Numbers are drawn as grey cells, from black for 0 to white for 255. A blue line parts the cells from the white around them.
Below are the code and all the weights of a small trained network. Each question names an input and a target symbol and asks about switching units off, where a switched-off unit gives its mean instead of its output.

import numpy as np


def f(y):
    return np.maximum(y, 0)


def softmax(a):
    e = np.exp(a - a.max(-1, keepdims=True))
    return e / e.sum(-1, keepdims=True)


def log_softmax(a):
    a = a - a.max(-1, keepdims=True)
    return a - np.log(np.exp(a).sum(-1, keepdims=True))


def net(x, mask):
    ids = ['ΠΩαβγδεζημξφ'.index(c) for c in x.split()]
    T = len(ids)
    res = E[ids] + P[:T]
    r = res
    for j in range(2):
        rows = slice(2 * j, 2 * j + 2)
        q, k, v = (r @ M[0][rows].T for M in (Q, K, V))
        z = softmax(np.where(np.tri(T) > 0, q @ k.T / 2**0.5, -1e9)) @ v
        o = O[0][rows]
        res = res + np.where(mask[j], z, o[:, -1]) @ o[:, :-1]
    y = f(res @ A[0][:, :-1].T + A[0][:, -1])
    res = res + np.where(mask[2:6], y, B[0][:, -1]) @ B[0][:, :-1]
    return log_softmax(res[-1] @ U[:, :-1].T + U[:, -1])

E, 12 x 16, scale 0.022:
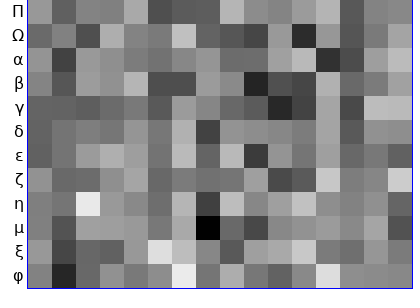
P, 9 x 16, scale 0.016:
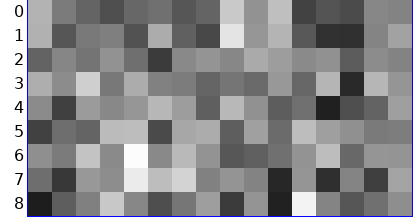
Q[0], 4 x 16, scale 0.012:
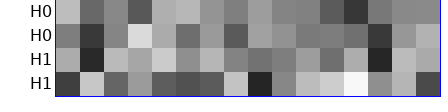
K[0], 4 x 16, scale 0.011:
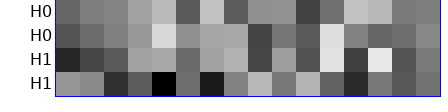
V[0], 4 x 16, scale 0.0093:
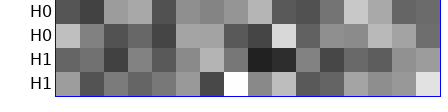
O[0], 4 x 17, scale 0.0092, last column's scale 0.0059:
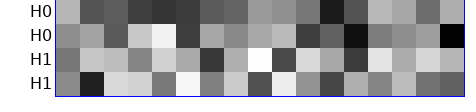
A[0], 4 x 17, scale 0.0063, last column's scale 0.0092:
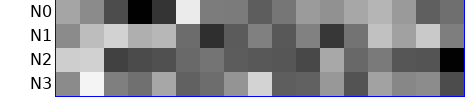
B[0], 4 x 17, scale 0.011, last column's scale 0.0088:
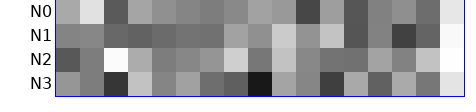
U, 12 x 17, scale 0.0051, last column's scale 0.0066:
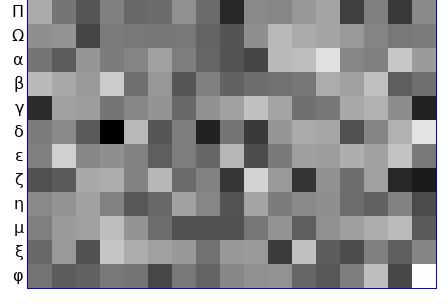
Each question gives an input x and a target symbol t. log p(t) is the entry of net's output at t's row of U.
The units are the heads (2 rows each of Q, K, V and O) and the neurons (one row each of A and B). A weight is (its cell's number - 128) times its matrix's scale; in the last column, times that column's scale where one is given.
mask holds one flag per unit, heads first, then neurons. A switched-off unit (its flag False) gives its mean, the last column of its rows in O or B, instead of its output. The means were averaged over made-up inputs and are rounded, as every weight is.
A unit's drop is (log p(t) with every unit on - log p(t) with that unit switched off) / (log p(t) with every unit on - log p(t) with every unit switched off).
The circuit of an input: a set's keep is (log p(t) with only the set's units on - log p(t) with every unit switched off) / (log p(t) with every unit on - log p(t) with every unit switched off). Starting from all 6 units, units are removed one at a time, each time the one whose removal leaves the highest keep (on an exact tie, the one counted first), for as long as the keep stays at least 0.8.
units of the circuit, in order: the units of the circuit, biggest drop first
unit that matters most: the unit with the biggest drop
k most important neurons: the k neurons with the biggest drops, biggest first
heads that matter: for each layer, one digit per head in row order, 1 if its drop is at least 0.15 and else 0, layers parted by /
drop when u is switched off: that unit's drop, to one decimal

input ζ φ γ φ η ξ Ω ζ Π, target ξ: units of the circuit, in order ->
(H0)
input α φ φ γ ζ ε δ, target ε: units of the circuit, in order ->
(H0 N2 N0 H1)
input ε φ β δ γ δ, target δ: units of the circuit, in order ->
(H1 N2)
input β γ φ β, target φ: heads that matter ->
10
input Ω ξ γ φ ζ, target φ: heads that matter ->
10
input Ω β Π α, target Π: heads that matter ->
01
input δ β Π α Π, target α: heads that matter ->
11
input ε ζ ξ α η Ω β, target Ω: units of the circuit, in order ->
(N1 H1 N3)
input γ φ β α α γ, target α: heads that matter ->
10
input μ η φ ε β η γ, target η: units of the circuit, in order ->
(N2 H1)
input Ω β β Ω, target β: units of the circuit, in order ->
(H0 N0)
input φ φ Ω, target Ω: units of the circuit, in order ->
(H1 N1 N3)
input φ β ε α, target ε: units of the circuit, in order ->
(H0 H1 N0 N2)
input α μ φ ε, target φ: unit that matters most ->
H0
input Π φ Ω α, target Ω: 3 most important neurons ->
(N1 N3 N2)
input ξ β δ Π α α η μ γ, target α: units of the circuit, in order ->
(H0 N0)
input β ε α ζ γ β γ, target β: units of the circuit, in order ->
(H0 N0 H1)
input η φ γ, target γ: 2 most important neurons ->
(N1 N3)
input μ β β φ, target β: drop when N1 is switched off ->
0.2
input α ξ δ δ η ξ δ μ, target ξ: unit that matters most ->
H0
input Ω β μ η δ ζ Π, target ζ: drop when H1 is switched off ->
1.5
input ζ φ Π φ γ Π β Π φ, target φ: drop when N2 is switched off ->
0.1
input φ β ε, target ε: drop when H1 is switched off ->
0.5
